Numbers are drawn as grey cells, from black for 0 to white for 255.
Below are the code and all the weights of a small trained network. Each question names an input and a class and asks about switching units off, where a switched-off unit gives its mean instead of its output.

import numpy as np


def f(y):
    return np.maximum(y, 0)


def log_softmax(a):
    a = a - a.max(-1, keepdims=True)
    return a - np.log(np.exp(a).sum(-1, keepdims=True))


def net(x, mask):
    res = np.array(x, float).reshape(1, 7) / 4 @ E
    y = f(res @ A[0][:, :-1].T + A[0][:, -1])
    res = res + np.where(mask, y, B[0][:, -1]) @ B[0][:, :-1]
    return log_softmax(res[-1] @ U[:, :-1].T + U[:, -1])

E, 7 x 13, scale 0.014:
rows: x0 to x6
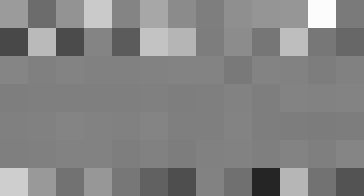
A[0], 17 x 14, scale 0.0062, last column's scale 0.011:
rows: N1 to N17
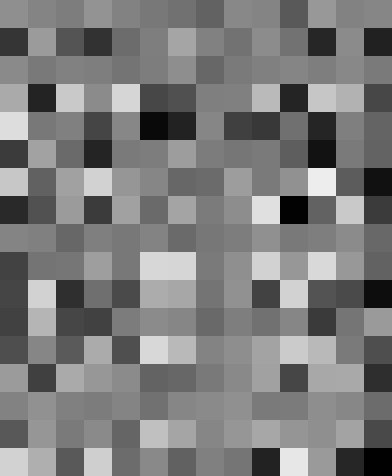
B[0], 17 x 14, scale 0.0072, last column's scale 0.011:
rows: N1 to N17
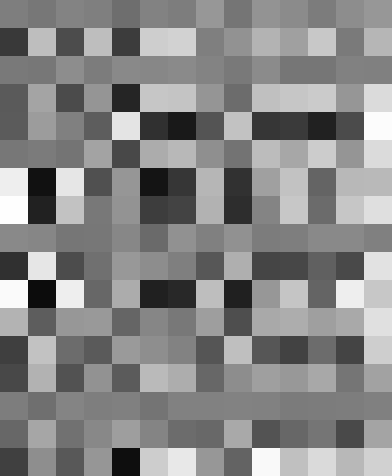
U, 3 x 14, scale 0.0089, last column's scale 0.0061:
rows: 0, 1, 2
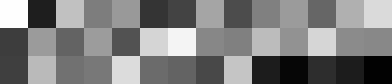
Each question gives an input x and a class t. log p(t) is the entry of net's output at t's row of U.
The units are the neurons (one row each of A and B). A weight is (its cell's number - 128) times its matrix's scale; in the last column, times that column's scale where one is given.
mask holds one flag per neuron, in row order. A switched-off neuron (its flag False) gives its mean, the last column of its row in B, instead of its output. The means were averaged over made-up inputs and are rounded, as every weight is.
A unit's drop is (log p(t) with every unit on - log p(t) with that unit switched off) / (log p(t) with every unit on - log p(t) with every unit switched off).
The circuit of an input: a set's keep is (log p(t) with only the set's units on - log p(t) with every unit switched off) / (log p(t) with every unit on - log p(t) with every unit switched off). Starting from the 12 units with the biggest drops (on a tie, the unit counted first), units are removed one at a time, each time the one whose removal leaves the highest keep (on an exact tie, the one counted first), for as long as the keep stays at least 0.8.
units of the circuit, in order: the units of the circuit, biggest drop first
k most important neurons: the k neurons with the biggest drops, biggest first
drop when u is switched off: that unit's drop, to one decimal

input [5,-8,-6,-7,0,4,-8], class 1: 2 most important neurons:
(N4; N14)
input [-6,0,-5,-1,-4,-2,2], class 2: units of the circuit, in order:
(N5)
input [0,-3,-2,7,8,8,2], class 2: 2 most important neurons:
(N8; N11)
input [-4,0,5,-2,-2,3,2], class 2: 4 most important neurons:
(N8; N11; N5; N7)
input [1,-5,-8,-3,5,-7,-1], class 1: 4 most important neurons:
(N4; N11; N7; N14)
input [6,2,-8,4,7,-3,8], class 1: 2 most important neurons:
(N17; N8)
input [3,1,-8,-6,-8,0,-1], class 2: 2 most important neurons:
(N17; N4)
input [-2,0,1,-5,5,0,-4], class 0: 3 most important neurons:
(N8; N17; N4)
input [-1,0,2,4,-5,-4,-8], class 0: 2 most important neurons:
(N8; N17)
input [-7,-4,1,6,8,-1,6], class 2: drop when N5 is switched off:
0.6
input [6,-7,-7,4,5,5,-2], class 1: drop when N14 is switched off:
0.2
